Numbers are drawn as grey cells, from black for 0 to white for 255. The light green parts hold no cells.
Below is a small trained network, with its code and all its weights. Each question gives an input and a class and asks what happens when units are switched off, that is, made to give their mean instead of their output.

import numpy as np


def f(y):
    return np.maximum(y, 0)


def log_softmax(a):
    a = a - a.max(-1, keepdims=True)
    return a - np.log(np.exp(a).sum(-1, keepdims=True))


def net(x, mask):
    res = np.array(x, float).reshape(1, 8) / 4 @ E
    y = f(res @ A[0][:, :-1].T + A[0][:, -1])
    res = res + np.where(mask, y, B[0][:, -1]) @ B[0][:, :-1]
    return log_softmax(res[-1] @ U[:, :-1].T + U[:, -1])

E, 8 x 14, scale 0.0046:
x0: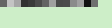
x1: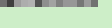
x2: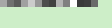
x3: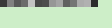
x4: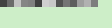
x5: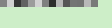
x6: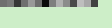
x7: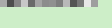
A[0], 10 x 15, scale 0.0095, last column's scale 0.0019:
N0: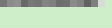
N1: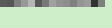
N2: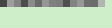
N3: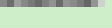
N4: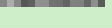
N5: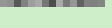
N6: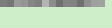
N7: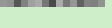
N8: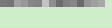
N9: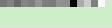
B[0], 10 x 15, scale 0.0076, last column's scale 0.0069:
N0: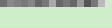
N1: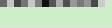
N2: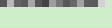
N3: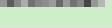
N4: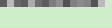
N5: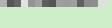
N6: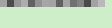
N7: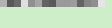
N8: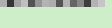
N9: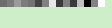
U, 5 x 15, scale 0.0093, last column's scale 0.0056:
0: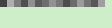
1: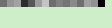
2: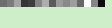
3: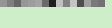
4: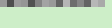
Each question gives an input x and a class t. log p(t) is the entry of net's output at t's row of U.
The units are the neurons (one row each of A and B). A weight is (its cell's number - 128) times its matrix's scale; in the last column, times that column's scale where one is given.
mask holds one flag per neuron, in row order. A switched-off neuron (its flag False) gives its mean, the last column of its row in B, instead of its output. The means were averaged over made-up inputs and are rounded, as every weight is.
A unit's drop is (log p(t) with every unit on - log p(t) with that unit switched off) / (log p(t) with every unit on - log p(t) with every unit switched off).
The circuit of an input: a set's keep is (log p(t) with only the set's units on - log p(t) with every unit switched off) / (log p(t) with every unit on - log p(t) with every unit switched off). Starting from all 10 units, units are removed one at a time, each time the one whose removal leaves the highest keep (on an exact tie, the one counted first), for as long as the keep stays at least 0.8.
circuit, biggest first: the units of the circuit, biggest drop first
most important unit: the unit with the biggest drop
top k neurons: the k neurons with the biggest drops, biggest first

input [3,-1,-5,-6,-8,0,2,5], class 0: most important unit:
N8
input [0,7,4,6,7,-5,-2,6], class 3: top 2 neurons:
(N1 N9)
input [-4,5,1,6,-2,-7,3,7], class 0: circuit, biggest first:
(N1 N9)
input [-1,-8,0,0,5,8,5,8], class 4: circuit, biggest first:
(N9 N1)
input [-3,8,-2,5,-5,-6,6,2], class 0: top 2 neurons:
(N1 N9)
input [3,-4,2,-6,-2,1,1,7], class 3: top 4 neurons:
(N9 N8 N6 N0)
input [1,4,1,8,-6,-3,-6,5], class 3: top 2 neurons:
(N9 N1)
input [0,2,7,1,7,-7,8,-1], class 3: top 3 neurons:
(N9 N1 N2)
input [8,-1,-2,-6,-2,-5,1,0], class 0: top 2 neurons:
(N4 N8)
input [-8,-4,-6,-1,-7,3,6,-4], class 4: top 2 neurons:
(N9 N1)
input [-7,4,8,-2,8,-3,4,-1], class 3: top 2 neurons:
(N1 N9)
